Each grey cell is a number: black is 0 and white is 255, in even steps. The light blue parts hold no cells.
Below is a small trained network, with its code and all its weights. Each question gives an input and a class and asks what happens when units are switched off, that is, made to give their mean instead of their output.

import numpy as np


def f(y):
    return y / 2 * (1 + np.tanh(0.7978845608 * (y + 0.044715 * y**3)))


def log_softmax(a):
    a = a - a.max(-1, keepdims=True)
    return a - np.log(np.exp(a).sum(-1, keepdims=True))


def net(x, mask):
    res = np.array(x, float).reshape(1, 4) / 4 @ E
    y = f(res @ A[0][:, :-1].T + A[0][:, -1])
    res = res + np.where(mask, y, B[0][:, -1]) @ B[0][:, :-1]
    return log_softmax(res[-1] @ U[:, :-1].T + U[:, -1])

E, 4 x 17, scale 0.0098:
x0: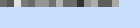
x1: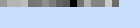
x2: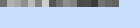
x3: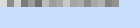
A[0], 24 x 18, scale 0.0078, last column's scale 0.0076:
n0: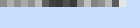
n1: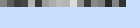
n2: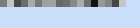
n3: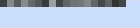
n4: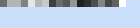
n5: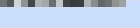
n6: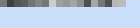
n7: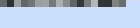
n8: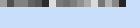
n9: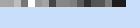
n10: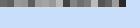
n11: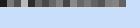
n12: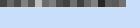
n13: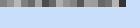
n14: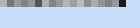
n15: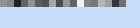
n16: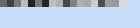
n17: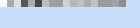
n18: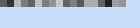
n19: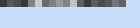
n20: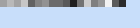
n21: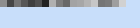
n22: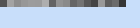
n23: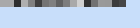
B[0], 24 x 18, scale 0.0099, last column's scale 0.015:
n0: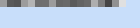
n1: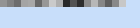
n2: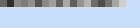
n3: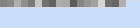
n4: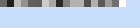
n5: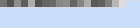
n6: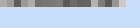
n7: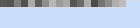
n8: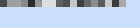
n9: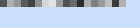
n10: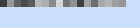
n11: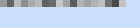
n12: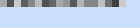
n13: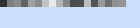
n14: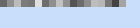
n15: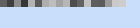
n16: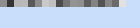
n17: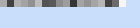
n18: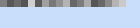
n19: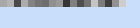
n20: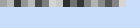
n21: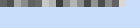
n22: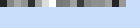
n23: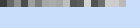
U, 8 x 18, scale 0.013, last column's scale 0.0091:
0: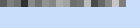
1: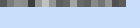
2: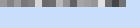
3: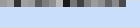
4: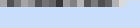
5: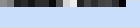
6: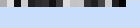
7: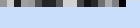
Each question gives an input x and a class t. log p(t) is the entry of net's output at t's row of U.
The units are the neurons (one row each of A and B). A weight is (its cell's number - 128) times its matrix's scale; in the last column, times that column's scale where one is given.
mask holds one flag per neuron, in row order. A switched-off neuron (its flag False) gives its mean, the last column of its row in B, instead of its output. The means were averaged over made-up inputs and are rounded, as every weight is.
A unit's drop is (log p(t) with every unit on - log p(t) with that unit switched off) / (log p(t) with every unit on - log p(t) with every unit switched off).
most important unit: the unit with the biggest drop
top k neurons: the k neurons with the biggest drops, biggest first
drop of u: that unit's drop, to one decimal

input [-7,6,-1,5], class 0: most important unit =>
n15
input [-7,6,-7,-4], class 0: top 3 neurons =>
(n15, n23, n4)
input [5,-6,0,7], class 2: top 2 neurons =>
(n17, n14)
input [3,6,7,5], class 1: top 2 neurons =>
(n4, n9)
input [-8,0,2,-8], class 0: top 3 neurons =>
(n15, n23, n2)
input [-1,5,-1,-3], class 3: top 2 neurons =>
(n20, n4)
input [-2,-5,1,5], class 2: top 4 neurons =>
(n17, n20, n14, n0)
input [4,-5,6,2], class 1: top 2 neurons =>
(n4, n20)
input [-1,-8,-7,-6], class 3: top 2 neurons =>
(n19, n6)
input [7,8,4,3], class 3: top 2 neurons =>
(n20, n0)
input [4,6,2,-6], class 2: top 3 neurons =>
(n12, n11, n19)
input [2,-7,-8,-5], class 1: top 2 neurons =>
(n21, n16)
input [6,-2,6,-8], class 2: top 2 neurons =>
(n12, n11)
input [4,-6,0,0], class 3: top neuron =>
(n19)
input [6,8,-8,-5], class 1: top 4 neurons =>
(n16, n8, n21, n19)
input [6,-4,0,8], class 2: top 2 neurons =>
(n17, n14)
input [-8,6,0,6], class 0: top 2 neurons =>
(n15, n23)
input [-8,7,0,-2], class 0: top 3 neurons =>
(n15, n23, n2)
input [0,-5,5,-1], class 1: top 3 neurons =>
(n4, n20, n0)
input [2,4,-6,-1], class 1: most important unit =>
n8
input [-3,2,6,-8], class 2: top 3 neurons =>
(n12, n11, n3)
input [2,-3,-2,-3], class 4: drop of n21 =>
0.1
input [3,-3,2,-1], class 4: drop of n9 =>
0.3
